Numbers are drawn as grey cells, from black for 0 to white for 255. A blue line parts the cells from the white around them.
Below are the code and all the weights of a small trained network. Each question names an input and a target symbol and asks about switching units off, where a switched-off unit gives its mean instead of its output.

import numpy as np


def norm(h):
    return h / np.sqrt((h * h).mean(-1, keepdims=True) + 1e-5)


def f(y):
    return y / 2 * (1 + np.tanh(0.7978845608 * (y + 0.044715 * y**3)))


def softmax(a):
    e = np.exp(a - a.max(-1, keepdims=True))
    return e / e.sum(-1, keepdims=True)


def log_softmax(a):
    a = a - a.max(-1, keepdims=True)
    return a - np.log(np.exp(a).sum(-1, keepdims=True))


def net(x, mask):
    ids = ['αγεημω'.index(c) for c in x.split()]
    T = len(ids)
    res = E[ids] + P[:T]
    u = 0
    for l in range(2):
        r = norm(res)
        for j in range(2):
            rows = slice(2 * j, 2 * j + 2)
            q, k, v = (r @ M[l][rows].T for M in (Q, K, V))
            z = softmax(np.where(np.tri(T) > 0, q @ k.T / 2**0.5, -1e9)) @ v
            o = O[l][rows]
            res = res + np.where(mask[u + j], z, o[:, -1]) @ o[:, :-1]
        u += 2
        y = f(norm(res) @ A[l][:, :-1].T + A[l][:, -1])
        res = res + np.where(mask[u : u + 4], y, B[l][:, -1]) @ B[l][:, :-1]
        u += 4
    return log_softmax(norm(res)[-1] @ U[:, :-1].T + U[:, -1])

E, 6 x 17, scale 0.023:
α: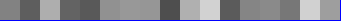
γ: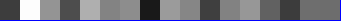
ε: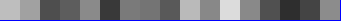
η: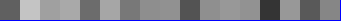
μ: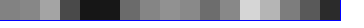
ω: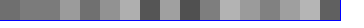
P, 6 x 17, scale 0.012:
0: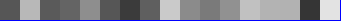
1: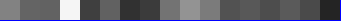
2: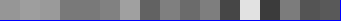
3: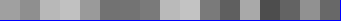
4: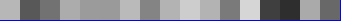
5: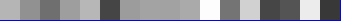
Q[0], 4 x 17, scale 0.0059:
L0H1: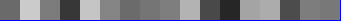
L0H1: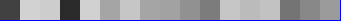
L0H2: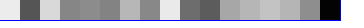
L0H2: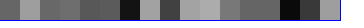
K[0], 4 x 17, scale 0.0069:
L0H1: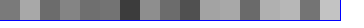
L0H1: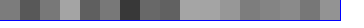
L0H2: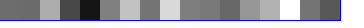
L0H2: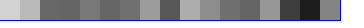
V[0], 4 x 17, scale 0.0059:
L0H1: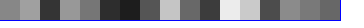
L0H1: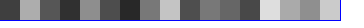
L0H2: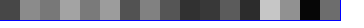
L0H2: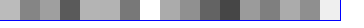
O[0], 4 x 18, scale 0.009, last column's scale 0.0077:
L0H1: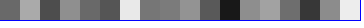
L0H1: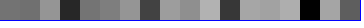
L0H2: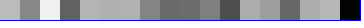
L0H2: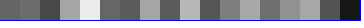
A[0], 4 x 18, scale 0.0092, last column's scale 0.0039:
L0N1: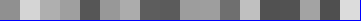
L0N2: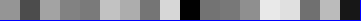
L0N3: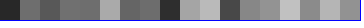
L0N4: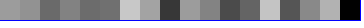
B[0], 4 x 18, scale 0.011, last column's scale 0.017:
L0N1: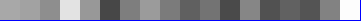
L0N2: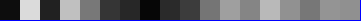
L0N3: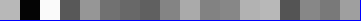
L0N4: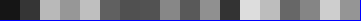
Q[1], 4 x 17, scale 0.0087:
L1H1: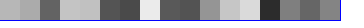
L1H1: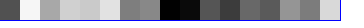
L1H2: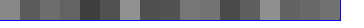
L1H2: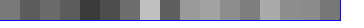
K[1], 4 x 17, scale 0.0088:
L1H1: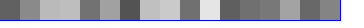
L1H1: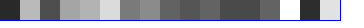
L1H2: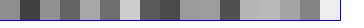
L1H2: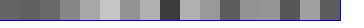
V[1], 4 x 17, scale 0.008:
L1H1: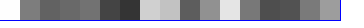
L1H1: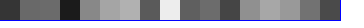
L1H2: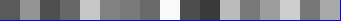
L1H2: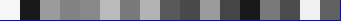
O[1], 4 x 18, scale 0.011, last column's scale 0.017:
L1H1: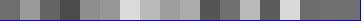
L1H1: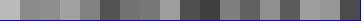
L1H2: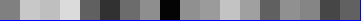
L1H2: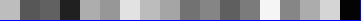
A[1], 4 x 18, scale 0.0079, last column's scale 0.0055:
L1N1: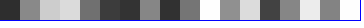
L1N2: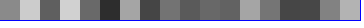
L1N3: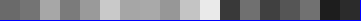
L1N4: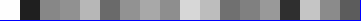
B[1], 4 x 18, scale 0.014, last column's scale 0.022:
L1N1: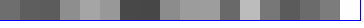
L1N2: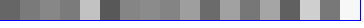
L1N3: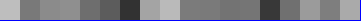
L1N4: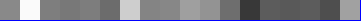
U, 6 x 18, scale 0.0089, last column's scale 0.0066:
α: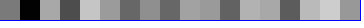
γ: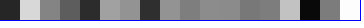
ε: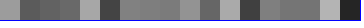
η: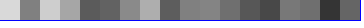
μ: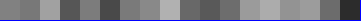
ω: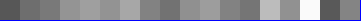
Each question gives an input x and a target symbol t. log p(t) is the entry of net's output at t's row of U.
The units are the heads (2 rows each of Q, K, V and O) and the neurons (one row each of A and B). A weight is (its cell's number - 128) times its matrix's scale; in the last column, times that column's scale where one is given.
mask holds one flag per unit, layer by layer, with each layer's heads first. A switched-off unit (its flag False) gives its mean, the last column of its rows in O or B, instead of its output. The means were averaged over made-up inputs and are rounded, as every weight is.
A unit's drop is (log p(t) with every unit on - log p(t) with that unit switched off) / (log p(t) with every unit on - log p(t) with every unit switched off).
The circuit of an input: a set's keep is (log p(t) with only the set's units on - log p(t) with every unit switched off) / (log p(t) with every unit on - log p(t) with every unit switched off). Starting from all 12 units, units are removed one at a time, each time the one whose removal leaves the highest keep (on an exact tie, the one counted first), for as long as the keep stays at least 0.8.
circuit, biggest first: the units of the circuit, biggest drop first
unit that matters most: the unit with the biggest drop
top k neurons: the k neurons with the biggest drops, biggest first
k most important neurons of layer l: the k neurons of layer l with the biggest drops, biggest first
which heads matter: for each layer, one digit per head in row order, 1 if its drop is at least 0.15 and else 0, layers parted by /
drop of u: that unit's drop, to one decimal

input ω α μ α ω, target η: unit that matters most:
L0H1
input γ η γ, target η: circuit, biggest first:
[L0N1, L0H1, L1H1]
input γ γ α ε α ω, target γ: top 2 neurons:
[L1N2, L0N3]
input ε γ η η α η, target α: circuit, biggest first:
[L0H1, L1N1]
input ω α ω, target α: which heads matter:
11 / 01
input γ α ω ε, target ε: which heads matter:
11 / 01
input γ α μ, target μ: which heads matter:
10 / 01
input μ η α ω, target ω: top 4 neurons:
[L0N3, L0N4, L1N3, L0N2]
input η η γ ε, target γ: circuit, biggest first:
[L0N1, L0H2, L1H1]
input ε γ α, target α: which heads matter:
00 / 00
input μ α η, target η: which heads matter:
11 / 11
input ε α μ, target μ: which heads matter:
10 / 01
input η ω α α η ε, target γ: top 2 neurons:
[L1N2, L0N1]
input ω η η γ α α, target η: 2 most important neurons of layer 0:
[L0N1, L0N2]
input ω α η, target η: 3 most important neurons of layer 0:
[L0N2, L0N1, L0N4]
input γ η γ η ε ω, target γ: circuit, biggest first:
[L0H2]
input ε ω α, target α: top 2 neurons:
[L0N4, L0N3]
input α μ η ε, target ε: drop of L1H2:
0.5
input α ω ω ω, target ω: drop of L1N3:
0.1
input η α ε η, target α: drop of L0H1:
0.6
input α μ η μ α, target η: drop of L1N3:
0.3
